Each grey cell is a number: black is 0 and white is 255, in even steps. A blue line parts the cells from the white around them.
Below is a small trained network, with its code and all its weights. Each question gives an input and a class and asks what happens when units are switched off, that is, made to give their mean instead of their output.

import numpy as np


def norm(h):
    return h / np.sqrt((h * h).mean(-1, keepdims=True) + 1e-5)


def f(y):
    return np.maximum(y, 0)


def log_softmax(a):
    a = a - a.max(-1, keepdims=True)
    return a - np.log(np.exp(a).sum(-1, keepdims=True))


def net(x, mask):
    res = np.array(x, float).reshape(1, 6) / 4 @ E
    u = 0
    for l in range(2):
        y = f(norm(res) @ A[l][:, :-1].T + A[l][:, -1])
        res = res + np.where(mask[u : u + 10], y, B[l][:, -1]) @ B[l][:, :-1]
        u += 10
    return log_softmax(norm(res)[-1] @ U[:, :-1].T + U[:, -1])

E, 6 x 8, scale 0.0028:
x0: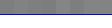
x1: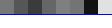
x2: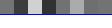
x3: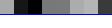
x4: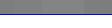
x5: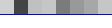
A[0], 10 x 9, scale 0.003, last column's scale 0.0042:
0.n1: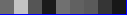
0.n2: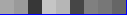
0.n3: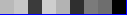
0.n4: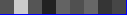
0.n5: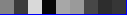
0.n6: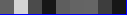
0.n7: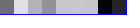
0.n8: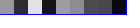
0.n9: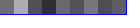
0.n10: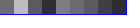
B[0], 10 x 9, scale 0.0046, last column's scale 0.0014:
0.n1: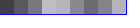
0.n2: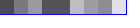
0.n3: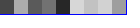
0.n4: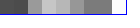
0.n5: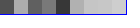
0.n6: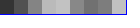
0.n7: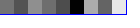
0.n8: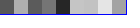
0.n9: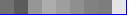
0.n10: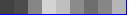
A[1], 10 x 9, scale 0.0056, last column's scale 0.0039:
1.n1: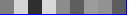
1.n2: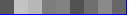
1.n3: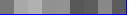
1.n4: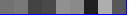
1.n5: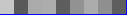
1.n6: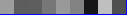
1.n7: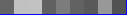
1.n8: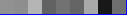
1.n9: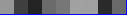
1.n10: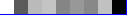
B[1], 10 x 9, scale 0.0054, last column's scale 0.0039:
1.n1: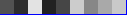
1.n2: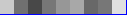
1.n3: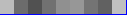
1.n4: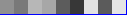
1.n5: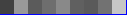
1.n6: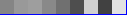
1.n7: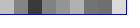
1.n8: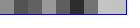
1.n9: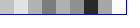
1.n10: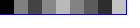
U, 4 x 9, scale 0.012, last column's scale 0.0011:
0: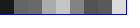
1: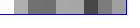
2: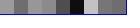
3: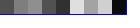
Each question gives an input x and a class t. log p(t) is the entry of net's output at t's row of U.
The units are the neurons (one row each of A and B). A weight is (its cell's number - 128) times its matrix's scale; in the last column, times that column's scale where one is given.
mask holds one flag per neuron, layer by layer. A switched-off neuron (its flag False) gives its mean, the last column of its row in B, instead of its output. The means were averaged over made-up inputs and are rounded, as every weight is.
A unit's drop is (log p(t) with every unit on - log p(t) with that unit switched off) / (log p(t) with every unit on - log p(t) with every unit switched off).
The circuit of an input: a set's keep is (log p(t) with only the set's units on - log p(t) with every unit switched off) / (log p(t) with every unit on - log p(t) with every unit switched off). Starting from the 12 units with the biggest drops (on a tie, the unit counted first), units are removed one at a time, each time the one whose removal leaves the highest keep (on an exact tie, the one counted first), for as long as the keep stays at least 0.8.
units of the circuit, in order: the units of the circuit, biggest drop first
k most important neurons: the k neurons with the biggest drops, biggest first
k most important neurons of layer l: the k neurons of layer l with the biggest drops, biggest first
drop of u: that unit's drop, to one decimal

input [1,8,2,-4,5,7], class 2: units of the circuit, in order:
[1.n6]
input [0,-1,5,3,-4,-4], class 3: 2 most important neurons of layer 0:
[0.n5 0.n8]
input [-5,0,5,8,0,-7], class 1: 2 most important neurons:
[1.n9 1.n10]
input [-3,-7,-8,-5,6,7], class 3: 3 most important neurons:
[1.n1 1.n4 1.n6]
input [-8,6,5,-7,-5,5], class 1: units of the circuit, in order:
[1.n7 1.n1]
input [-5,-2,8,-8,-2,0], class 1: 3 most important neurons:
[1.n7 1.n2 1.n1]
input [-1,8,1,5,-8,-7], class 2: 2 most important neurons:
[1.n4 1.n6]
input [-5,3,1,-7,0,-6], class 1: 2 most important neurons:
[1.n2 1.n7]
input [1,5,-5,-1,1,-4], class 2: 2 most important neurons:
[1.n4 1.n6]
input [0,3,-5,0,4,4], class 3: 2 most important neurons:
[1.n1 0.n3]
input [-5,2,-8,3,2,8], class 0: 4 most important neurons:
[1.n10 1.n5 0.n5 0.n8]
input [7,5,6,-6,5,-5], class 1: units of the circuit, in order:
[1.n7 1.n2]
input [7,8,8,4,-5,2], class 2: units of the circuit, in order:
[1.n4 1.n6]
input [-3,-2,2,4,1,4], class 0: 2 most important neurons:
[1.n10 1.n5]
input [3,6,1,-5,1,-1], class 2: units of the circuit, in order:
[1.n4]
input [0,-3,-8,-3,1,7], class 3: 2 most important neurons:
[1.n1 0.n3]
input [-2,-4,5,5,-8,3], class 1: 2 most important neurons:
[1.n9 1.n1]
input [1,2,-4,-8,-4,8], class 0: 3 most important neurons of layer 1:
[1.n10 1.n9 1.n5]
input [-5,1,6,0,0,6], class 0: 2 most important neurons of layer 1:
[1.n10 1.n5]
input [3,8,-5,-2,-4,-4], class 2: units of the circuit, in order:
[1.n4]
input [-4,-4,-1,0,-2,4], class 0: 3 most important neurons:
[1.n10 1.n5 1.n4]
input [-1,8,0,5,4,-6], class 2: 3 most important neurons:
[1.n4 1.n6 1.n10]
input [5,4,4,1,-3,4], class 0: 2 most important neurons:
[1.n10 1.n5]
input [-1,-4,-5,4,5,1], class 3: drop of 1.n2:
0.2
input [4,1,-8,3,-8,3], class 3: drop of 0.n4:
0.0
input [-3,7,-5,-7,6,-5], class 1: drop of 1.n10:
0.1
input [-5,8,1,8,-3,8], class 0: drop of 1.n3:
0.2
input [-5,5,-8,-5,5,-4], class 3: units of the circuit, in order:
[1.n1]
